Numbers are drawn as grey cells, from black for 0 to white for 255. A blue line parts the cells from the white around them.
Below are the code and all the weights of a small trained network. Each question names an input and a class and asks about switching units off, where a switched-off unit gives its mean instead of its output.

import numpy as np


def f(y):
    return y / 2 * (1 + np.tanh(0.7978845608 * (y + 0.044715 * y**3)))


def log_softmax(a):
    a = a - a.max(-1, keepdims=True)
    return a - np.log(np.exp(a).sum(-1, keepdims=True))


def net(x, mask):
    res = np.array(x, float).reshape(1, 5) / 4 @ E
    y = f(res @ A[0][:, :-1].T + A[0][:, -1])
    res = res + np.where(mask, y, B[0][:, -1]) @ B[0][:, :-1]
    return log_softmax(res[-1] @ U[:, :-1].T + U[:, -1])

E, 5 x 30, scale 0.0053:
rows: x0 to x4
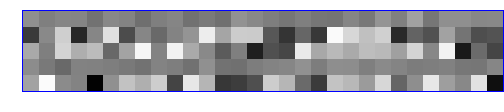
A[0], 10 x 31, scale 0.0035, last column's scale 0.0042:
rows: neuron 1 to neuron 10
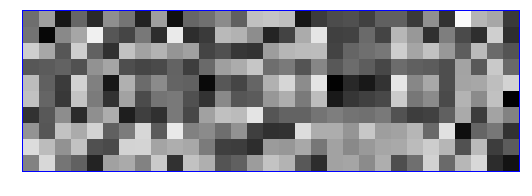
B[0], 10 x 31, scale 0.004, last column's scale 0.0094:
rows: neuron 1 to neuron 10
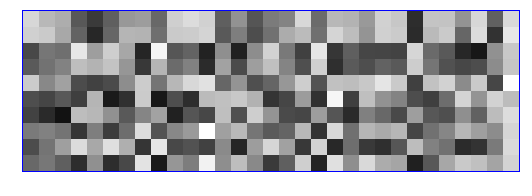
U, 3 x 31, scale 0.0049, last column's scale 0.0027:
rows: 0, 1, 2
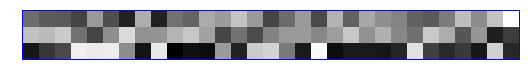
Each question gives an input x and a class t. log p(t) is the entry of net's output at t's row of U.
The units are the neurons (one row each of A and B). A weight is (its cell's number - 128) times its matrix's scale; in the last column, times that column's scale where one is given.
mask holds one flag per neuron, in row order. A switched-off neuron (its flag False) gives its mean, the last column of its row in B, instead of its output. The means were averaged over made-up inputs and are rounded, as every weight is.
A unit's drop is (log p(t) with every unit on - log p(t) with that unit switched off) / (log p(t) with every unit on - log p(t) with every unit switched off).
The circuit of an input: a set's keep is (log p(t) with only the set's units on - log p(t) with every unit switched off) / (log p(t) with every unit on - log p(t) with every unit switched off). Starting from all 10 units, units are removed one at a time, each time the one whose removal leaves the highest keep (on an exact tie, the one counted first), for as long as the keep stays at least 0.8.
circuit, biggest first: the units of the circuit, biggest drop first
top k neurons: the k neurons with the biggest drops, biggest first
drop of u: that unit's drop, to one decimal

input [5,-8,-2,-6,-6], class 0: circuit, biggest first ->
neuron 6
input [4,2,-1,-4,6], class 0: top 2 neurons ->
neuron 10; neuron 2
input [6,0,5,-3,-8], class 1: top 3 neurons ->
neuron 2; neuron 6; neuron 10
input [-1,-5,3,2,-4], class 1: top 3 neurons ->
neuron 2; neuron 5; neuron 7
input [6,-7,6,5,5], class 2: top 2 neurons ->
neuron 3; neuron 9
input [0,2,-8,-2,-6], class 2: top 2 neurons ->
neuron 4; neuron 7
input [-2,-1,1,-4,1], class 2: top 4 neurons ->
neuron 2; neuron 1; neuron 5; neuron 10
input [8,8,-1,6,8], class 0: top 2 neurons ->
neuron 10; neuron 2
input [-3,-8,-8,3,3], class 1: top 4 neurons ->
neuron 1; neuron 5; neuron 7; neuron 3
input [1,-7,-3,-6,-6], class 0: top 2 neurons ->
neuron 6; neuron 9
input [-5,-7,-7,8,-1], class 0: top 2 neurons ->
neuron 6; neuron 2
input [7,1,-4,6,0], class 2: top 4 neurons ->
neuron 2; neuron 5; neuron 10; neuron 8
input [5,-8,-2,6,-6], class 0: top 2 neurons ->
neuron 6; neuron 9
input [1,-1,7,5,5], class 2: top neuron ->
neuron 9
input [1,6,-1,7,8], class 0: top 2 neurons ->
neuron 10; neuron 2
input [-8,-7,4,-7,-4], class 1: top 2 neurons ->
neuron 2; neuron 5
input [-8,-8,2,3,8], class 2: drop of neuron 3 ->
0.8
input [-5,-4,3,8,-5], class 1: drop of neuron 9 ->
-0.1
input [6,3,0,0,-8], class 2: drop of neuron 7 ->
0.5
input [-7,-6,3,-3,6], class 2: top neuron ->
neuron 3
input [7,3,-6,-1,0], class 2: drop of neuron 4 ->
0.2
